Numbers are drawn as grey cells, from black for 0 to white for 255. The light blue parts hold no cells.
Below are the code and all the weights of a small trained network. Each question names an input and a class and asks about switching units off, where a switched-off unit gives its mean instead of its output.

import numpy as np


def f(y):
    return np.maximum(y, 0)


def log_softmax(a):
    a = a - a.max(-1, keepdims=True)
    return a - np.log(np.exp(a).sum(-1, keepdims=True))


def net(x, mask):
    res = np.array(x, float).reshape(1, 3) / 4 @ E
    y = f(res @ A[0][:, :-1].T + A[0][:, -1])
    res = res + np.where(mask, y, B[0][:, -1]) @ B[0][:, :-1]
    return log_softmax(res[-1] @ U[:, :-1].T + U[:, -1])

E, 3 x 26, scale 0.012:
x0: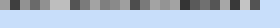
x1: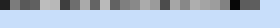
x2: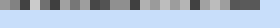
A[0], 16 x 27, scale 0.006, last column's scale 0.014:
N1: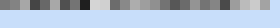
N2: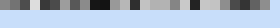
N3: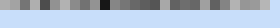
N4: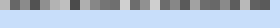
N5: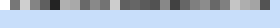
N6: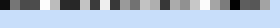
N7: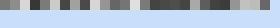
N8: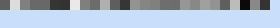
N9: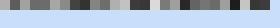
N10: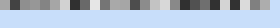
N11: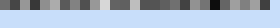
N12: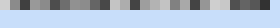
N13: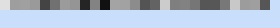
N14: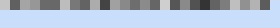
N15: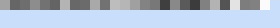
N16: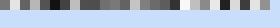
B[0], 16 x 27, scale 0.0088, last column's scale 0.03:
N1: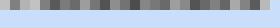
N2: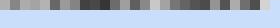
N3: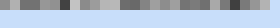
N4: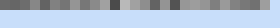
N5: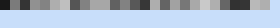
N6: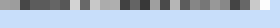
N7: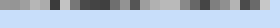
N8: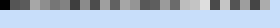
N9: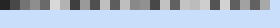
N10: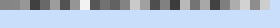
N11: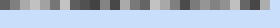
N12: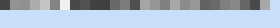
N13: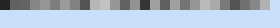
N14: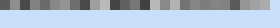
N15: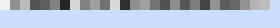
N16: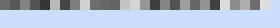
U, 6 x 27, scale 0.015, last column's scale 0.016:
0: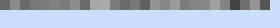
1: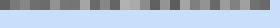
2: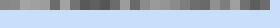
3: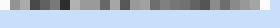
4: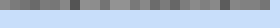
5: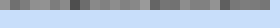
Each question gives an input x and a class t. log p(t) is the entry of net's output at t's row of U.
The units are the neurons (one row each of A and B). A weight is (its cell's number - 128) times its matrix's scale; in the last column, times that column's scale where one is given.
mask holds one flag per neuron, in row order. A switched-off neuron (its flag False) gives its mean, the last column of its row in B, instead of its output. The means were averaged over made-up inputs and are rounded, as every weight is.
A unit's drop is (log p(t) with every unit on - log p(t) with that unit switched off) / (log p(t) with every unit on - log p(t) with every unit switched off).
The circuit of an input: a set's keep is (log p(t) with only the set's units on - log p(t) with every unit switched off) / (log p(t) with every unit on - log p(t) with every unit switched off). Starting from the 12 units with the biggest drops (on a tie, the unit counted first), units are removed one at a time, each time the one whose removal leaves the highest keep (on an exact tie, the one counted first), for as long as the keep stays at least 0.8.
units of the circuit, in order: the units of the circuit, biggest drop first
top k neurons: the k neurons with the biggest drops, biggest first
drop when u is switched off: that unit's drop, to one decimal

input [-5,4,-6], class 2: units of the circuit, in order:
(N7)
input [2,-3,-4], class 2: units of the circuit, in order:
(N6, N16)
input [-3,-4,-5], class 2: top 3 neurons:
(N6, N7, N1)
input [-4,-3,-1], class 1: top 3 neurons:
(N6, N16, N8)
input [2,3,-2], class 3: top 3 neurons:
(N5, N13, N8)
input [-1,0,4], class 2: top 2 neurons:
(N6, N10)
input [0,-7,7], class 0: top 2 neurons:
(N13, N5)
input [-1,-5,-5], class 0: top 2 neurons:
(N2, N5)
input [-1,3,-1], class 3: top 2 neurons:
(N5, N13)
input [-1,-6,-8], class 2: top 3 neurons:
(N7, N6, N11)
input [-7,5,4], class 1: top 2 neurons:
(N16, N8)
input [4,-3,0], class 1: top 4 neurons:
(N6, N10, N9, N2)
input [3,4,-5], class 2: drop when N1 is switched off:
0.1
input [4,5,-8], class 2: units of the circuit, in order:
(N7)
